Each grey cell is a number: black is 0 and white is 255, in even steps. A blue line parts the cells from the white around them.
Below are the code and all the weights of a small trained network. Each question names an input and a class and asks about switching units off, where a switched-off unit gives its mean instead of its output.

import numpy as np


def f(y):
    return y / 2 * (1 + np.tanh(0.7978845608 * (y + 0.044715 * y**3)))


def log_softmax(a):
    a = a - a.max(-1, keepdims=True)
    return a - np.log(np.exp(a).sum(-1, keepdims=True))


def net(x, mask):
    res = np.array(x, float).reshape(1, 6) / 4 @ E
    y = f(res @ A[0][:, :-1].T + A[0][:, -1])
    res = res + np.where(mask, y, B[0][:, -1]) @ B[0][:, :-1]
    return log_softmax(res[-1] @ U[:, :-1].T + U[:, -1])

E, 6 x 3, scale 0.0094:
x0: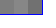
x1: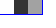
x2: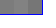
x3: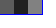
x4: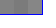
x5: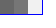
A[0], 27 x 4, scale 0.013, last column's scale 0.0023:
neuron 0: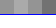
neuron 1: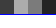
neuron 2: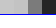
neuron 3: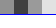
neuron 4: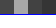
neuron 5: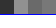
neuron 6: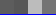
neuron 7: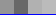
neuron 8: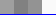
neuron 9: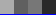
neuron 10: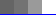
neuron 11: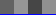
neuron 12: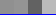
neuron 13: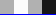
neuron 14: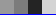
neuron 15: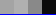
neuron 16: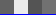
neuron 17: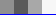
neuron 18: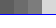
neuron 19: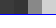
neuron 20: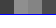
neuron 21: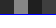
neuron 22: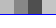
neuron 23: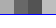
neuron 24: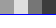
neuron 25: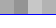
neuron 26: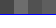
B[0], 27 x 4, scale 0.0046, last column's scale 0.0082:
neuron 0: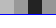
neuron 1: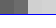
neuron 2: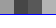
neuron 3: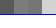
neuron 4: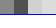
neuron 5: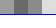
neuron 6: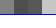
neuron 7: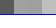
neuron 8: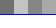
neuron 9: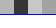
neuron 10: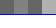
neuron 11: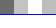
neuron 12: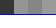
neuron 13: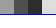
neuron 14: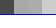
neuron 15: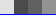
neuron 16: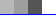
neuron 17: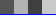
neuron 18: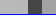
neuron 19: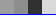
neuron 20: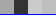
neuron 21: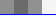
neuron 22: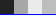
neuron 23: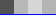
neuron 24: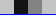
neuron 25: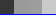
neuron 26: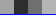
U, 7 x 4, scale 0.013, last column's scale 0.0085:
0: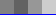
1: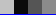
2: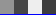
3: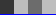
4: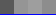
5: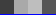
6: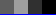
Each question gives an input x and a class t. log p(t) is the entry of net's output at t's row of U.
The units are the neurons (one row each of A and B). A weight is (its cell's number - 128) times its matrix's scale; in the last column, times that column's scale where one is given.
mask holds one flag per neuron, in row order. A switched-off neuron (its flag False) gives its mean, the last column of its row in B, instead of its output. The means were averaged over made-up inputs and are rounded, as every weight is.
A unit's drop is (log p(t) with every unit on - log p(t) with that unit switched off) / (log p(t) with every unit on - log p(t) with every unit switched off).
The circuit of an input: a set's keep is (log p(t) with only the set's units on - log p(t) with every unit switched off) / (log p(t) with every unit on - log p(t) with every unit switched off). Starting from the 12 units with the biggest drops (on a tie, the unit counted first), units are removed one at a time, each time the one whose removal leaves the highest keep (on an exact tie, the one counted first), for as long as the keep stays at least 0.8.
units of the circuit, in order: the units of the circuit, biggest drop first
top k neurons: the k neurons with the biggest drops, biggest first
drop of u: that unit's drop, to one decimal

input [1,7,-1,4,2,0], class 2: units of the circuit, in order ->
(neuron 23; neuron 13)
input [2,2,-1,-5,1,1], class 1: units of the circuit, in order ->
(neuron 13; neuron 11)
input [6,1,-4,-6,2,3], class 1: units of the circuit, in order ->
(neuron 13; neuron 24; neuron 11)
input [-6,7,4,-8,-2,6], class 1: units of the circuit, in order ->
(neuron 13)
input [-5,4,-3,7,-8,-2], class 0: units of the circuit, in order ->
(neuron 23; neuron 13; neuron 24)
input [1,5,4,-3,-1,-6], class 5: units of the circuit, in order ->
(neuron 22; neuron 23)
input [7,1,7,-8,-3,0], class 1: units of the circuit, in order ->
(neuron 24; neuron 13)
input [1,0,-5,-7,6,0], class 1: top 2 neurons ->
(neuron 24; neuron 13)
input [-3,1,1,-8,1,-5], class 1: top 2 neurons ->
(neuron 24; neuron 2)
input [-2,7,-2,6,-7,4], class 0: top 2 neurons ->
(neuron 17; neuron 7)
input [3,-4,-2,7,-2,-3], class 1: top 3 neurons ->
(neuron 26; neuron 22; neuron 19)
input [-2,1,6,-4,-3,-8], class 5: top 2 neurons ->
(neuron 22; neuron 14)
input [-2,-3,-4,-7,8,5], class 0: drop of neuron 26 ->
0.1
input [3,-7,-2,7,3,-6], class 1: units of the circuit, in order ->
(neuron 26)
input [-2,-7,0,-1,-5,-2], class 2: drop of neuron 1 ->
0.1
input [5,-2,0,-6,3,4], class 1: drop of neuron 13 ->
0.2
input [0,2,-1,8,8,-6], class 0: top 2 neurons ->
(neuron 23; neuron 14)
